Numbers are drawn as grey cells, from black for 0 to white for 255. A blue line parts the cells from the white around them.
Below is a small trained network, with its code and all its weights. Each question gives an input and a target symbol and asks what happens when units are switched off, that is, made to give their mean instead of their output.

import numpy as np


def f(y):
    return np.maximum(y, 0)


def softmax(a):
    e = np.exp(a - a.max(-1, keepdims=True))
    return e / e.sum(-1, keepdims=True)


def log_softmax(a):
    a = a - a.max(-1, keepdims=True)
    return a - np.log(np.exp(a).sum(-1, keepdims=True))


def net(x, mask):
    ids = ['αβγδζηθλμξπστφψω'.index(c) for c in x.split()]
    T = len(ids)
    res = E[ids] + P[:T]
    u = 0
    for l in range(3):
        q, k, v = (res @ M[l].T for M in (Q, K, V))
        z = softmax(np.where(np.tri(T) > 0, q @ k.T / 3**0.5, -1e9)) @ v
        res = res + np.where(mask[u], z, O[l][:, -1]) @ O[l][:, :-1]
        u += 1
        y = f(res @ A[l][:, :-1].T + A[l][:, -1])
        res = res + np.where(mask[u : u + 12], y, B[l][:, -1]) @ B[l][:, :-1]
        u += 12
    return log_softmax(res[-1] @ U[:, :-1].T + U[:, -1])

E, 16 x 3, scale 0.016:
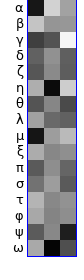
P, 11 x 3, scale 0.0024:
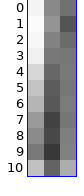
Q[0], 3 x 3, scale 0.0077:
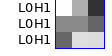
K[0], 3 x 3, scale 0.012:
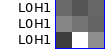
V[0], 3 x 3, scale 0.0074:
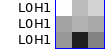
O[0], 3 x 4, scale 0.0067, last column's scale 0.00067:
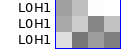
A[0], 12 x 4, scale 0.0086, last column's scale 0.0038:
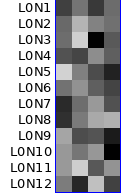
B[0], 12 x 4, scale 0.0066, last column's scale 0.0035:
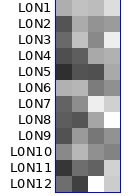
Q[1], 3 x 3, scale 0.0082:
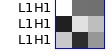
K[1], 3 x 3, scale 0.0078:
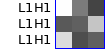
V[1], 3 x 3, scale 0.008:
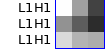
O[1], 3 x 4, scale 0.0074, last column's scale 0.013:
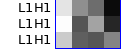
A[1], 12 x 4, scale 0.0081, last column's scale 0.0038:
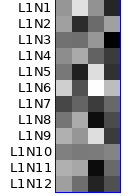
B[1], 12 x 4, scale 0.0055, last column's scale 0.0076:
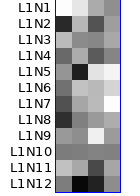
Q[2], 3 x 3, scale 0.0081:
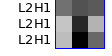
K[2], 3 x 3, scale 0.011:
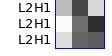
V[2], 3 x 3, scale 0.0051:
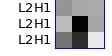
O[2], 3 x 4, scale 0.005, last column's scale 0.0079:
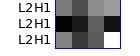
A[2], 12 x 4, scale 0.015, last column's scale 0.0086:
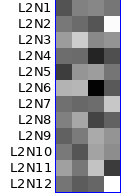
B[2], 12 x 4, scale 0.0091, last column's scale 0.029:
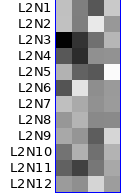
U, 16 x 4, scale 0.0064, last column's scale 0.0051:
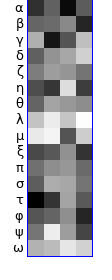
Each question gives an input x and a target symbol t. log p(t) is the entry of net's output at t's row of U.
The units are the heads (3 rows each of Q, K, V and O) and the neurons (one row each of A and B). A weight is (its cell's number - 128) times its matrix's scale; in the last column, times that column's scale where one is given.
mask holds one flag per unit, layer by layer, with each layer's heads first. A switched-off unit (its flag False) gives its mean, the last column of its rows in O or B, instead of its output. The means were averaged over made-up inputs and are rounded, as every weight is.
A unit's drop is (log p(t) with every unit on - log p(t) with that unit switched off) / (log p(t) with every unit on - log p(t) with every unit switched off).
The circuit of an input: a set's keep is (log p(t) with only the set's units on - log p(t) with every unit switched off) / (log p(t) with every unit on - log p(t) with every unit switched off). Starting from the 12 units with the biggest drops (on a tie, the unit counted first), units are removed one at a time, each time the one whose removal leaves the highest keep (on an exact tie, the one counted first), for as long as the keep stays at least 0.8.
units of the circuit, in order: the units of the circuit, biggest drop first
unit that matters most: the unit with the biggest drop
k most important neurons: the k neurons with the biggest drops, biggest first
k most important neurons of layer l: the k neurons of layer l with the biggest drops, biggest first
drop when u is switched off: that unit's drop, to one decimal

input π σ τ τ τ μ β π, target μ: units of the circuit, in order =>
L2N3, L2N11
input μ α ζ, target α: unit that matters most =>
L2H1
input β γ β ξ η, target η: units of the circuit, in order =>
L0N12, L1N5
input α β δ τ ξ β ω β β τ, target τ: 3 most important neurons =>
L2N3, L1N5, L1N6
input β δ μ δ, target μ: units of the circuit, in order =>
L2N3, L2N11
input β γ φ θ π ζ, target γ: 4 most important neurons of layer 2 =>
L2N4, L2N5, L2N1, L2N6
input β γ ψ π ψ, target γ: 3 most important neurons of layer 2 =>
L2N4, L2N5, L2N1
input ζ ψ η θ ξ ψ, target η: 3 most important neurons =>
L0N12, L2N4, L1N5
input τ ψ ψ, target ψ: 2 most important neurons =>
L2N6, L0N3
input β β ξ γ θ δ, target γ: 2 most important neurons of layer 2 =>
L2N4, L2N5
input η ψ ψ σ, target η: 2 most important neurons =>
L2N4, L0N12
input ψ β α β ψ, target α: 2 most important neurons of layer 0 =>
L0N3, L0N7
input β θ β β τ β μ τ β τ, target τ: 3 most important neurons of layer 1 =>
L1N5, L1N6, L1N9
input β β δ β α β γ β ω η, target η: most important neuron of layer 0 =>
L0N12
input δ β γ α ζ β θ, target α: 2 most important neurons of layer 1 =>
L1N7, L1N5
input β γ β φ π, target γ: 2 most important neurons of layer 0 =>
L0N12, L0N8
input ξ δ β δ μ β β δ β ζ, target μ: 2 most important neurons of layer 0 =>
L0N8, L0N7
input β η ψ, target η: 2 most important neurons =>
L2N4, L0N12
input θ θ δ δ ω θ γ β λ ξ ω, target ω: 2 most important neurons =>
L2N3, L2N12
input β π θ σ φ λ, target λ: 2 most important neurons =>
L2N3, L1N5
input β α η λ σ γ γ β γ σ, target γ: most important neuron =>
L1N5
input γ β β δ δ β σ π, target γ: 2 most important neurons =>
L1N5, L2N4
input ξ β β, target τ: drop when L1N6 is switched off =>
0.1
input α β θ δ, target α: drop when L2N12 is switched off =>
0.2
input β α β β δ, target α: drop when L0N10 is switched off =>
0.0
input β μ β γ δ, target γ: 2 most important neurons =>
L0N12, L1N5
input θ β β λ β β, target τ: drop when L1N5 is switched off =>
0.2
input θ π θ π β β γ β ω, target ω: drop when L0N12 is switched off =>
0.1
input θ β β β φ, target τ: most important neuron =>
L2N3
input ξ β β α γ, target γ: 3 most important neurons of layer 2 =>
L2N5, L2N11, L2N9
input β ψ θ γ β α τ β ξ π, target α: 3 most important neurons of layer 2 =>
L2N3, L2N2, L2N12
